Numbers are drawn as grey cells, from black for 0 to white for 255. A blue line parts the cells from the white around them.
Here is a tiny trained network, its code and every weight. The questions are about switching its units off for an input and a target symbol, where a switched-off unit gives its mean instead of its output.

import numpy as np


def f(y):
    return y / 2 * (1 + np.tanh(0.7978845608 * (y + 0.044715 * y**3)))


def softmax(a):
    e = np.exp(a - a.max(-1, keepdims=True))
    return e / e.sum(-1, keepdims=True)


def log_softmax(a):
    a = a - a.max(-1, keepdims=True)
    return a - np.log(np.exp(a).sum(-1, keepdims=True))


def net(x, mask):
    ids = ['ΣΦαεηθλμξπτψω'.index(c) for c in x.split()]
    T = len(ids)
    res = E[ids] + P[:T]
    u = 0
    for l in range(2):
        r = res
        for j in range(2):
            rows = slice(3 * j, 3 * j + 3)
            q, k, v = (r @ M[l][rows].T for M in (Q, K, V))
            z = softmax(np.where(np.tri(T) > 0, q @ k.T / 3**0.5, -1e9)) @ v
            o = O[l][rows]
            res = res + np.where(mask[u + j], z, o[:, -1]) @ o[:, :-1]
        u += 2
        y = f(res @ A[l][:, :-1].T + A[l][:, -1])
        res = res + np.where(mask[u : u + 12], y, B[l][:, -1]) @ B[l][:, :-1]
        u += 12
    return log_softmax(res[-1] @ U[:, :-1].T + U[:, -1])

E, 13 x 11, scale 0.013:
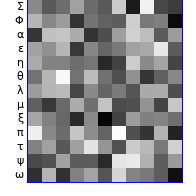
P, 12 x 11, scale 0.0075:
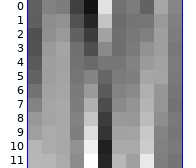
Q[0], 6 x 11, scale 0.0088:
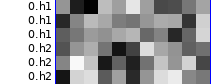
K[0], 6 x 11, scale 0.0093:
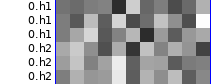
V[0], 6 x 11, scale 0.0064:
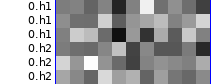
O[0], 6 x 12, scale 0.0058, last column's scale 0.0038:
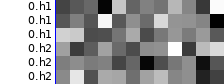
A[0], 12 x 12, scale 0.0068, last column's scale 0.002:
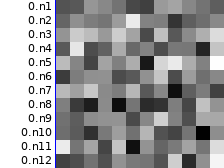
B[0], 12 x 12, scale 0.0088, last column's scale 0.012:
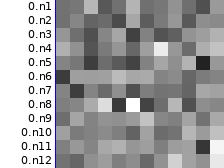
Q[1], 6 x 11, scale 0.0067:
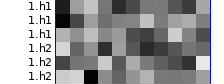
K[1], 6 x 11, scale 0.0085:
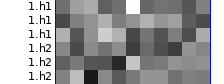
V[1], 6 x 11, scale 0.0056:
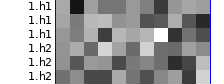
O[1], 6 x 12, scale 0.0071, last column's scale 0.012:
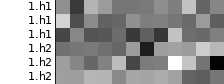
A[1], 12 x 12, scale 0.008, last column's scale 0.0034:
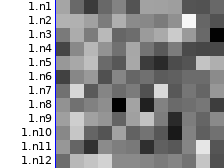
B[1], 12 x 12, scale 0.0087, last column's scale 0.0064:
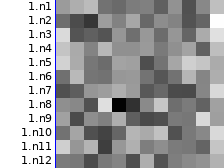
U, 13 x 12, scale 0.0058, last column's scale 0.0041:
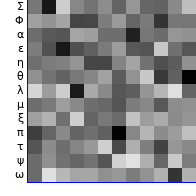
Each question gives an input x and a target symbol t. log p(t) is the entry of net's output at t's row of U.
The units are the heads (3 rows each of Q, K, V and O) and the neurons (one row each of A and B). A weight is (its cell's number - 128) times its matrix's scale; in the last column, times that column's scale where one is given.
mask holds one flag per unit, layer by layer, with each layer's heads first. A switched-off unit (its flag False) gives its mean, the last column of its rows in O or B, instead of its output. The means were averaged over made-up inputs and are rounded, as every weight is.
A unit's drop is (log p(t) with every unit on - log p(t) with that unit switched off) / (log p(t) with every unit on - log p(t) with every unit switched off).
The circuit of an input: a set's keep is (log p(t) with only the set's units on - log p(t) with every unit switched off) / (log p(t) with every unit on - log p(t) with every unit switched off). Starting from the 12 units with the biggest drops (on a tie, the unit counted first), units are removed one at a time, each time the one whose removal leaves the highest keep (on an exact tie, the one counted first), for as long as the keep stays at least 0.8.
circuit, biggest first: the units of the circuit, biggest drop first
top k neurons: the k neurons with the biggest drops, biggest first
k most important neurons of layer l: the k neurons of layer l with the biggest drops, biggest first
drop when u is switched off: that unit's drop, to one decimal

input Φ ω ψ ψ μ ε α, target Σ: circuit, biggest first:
(0.n8 1.h1 0.n4)
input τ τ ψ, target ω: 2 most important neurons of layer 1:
(1.n4 1.n6)
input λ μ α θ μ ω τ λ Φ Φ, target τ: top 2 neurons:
(0.n11 1.n7)
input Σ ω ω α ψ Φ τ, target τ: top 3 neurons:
(1.n7 0.n5 0.n3)
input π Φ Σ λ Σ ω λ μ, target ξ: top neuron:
(1.n8)
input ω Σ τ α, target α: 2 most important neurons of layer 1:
(1.n12 1.n9)
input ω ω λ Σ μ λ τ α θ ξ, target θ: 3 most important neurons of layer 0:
(0.n3 0.n11 0.n7)
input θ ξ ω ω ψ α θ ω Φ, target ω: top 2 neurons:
(0.n11 0.n4)
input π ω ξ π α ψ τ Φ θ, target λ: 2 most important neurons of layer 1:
(1.n11 1.n5)
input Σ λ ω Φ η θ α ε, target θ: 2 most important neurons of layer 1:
(1.n2 1.n3)
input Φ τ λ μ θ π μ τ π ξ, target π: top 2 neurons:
(0.n10 0.n1)
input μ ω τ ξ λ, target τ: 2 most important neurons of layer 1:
(1.n7 1.n10)
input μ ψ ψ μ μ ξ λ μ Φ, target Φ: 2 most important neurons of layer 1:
(1.n1 1.n10)
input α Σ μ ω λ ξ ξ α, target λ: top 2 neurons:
(1.n5 1.n9)
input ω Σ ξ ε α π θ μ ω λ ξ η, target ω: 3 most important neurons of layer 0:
(0.n11 0.n4 0.n1)
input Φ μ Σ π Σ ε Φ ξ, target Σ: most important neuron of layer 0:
(0.n12)
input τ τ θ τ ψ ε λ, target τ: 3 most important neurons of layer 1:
(1.n2 1.n7 1.n10)
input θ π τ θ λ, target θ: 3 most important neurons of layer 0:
(0.n3 0.n7 0.n9)
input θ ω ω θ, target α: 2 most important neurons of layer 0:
(0.n7 0.n3)
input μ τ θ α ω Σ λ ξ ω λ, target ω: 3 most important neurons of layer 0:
(0.n11 0.n4 0.n10)
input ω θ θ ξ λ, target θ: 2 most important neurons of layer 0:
(0.n3 0.n7)
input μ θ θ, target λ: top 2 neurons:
(1.n5 0.n12)
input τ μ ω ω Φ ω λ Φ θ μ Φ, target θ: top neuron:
(1.n2)
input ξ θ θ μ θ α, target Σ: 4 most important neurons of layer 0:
(0.n8 0.n11 0.n6 0.n4)
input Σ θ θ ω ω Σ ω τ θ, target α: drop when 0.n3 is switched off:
0.2
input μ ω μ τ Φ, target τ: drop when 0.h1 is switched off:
0.1
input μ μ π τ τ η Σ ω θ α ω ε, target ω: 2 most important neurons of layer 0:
(0.n11 0.n4)
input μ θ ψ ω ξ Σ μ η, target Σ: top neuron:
(0.n12)
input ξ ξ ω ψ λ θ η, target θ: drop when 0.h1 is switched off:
0.3
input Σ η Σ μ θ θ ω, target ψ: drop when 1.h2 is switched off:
0.0
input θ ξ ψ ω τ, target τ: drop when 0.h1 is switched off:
0.1
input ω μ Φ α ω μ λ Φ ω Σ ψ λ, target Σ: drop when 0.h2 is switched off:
0.1
